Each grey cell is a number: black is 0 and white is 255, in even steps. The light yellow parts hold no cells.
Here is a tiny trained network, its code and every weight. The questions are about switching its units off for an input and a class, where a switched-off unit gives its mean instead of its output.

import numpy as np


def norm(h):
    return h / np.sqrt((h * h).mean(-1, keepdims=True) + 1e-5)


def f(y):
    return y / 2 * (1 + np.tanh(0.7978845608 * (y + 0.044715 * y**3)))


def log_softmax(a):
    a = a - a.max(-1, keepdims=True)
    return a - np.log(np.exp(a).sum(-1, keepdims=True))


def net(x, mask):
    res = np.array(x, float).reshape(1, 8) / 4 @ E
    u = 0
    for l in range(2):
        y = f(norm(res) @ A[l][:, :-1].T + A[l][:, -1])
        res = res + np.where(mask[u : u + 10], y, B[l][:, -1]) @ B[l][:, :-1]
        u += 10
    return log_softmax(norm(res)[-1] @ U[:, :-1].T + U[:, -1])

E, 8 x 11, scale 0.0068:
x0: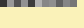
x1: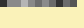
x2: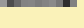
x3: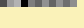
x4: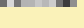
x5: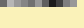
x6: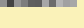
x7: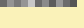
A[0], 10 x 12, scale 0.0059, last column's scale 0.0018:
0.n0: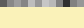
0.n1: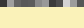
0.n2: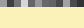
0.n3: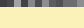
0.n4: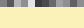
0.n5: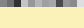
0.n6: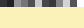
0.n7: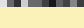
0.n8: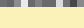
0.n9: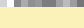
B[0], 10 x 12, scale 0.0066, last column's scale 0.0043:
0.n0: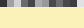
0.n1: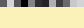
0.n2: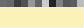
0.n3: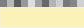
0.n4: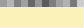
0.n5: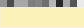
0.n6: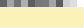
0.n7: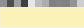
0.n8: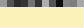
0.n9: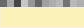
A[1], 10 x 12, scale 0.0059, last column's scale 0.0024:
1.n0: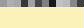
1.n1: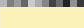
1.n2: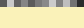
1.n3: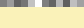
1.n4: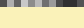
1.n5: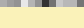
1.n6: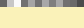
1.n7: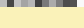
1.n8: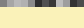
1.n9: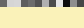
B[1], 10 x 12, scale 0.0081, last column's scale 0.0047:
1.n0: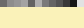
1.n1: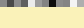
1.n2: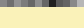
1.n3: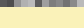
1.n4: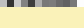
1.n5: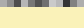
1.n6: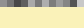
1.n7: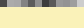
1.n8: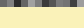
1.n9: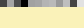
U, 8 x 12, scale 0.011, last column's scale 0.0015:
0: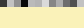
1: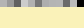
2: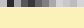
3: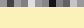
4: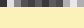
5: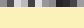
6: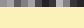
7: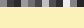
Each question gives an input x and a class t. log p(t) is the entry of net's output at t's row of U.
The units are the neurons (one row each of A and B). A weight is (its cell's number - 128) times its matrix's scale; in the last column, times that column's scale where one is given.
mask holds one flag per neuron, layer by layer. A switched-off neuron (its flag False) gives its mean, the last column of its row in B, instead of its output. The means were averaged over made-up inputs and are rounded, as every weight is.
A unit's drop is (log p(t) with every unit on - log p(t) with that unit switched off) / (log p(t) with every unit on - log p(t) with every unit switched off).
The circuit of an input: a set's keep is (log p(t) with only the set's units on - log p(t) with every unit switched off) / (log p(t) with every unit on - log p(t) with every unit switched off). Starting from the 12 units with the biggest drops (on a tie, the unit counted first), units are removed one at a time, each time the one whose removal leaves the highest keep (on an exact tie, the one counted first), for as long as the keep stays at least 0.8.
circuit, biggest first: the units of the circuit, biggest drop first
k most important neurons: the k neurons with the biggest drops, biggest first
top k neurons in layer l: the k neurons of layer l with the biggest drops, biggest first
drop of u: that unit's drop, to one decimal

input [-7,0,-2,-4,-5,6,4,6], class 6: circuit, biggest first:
1.n8
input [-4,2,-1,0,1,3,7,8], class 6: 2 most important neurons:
0.n4; 1.n8
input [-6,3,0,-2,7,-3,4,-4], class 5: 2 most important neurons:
0.n5; 0.n0
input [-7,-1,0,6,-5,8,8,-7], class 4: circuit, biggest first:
0.n6; 1.n4; 0.n1
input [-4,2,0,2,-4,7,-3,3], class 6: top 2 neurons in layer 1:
1.n5; 1.n0
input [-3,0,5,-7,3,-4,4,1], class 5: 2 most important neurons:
0.n5; 0.n0
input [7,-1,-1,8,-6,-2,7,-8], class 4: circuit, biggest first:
0.n1; 0.n6
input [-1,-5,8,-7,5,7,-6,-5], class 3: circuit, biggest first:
0.n7; 1.n1
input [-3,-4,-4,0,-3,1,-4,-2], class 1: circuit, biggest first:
1.n5; 0.n9
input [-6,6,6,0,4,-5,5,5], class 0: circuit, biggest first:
0.n0; 1.n9
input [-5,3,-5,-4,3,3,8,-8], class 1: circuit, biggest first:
0.n9; 1.n5
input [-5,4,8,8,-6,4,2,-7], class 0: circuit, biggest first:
0.n3; 1.n9
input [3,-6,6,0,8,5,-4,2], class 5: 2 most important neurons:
1.n4; 0.n5
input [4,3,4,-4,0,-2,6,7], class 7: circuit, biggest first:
0.n8
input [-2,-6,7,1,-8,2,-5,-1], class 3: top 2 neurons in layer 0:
0.n7; 0.n5
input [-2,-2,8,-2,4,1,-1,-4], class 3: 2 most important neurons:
1.n1; 0.n7
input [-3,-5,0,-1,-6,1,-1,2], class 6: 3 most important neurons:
1.n0; 1.n4; 1.n8
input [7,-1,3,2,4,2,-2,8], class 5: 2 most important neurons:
1.n4; 0.n5
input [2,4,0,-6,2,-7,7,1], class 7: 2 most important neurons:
0.n8; 1.n0
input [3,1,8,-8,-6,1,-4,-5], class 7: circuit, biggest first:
0.n2
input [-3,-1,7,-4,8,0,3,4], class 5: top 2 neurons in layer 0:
0.n5; 0.n0
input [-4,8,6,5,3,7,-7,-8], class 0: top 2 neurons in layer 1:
1.n9; 1.n0
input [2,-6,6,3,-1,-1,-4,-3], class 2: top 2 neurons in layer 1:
1.n0; 1.n6
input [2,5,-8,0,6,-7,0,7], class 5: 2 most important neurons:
1.n4; 0.n5
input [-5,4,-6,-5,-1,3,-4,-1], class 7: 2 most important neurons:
0.n2; 0.n3
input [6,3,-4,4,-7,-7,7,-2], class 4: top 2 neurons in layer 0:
0.n1; 0.n6
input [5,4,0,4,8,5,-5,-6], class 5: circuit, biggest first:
1.n4
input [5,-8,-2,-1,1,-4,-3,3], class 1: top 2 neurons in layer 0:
0.n9; 0.n0
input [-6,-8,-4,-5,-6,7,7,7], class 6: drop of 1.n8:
0.2
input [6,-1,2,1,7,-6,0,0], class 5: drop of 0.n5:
0.0
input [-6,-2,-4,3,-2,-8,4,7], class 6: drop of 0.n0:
0.1
